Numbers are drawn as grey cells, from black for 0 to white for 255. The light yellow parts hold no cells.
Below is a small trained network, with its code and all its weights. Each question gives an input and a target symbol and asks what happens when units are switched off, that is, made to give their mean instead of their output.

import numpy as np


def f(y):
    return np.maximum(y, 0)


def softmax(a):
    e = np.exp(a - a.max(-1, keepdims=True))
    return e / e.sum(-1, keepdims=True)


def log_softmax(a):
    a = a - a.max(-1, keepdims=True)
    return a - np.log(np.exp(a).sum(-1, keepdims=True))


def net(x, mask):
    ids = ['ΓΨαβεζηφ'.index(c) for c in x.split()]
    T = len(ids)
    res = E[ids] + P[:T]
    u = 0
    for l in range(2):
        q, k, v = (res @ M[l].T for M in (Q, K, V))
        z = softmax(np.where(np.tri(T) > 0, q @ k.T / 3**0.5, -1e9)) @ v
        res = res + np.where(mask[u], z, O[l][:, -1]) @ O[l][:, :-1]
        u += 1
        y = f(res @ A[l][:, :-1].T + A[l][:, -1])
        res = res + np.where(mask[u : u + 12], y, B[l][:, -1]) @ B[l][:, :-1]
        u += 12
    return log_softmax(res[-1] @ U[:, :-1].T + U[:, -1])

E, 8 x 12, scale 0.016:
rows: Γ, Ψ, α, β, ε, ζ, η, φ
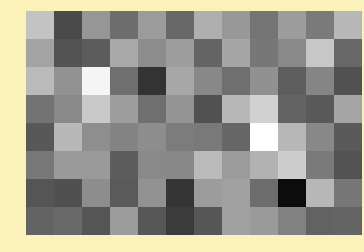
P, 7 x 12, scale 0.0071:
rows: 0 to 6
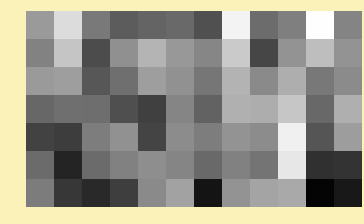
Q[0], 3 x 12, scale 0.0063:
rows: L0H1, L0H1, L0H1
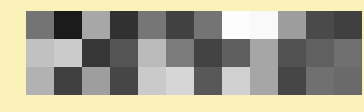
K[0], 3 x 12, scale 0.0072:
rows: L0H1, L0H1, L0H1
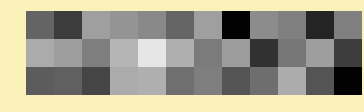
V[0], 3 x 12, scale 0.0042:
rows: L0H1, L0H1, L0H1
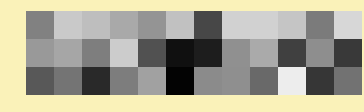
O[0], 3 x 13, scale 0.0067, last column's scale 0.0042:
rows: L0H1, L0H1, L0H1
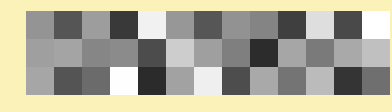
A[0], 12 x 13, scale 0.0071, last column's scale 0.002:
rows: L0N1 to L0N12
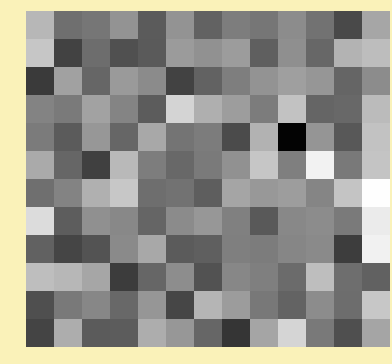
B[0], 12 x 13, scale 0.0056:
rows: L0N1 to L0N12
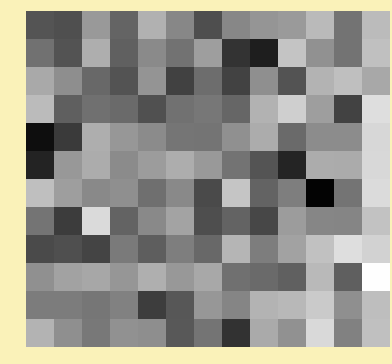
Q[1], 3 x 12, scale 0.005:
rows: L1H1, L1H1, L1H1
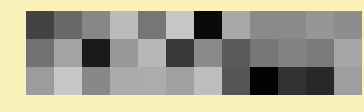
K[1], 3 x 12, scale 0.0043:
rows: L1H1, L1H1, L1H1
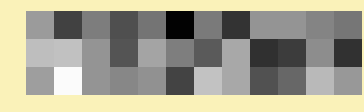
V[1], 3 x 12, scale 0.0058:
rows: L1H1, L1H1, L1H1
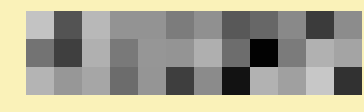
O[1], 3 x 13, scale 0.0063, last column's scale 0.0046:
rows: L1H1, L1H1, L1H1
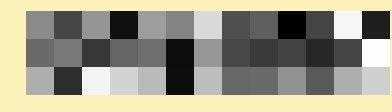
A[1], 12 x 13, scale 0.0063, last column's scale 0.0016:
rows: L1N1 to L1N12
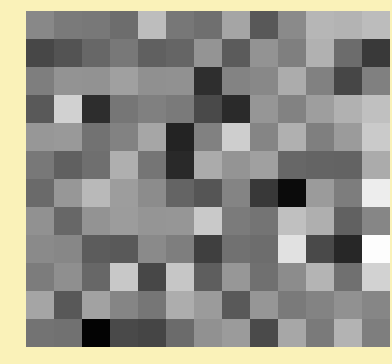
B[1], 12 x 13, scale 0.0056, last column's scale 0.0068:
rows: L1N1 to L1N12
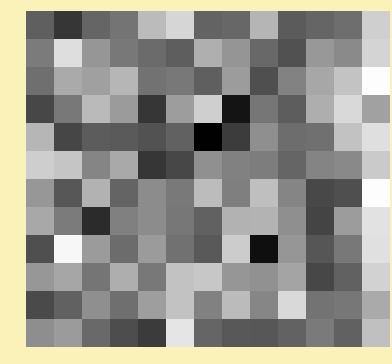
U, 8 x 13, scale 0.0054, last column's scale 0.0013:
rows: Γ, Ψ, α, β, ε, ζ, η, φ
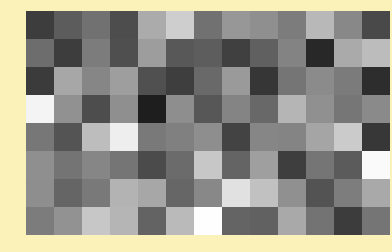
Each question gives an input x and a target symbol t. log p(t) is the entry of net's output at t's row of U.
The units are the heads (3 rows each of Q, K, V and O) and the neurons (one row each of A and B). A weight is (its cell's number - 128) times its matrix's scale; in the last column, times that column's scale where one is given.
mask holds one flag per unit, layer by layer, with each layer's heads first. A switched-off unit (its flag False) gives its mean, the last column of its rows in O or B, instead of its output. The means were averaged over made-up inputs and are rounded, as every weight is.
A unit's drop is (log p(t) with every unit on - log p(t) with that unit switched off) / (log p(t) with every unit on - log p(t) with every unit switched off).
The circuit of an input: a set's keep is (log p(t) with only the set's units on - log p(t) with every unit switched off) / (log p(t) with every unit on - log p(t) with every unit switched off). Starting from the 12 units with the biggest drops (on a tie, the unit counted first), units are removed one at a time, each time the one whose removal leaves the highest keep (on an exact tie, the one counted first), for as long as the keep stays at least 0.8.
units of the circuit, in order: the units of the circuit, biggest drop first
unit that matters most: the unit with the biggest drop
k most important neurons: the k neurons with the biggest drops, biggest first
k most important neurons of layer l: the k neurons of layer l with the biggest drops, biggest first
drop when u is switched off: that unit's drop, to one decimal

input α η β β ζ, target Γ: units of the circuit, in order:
[L1H1, L0H1]
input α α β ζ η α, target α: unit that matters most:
L1N9
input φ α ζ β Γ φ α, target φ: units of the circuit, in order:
[L0H1, L1N5]
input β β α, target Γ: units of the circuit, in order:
[L0H1, L1H1, L1N6]
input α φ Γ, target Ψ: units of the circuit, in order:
[L0N2, L1H1, L0N8]
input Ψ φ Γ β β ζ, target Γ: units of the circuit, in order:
[L1H1, L0N7]
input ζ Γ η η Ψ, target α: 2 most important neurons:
[L1N9, L0N6]
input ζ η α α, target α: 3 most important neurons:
[L1N9, L0N5, L0N11]
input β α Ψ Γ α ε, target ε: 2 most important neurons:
[L0N12, L1N4]
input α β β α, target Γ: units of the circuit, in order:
[L1H1, L0H1, L1N6]
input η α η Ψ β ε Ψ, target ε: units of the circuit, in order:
[L1H1, L0N6, L0N12]
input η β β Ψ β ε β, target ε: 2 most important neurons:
[L0N12, L1N3]
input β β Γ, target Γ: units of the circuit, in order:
[L1H1, L0N7, L1N1]
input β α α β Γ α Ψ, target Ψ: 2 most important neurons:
[L0N2, L0N6]
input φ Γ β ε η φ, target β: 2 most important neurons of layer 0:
[L0N9, L0N5]
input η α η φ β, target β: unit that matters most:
L0N7
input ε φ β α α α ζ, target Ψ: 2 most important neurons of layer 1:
[L1N5, L1N10]
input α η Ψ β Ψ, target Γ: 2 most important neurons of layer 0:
[L0N6, L0N9]
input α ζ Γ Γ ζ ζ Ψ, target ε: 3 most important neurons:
[L0N6, L0N4, L0N12]
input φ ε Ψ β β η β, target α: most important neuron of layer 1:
[L1N9]
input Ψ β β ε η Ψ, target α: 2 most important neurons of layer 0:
[L0N10, L0N9]
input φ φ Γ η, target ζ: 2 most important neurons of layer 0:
[L0N8, L0N2]
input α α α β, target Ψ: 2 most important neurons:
[L0N7, L0N4]
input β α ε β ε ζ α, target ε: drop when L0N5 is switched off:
0.1
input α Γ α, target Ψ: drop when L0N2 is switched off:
0.2
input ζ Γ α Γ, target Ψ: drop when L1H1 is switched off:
0.2
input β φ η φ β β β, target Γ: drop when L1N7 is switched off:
0.1
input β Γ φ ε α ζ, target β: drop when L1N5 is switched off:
0.3
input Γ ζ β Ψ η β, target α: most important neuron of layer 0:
[L0N7]
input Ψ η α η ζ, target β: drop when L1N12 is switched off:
-0.1
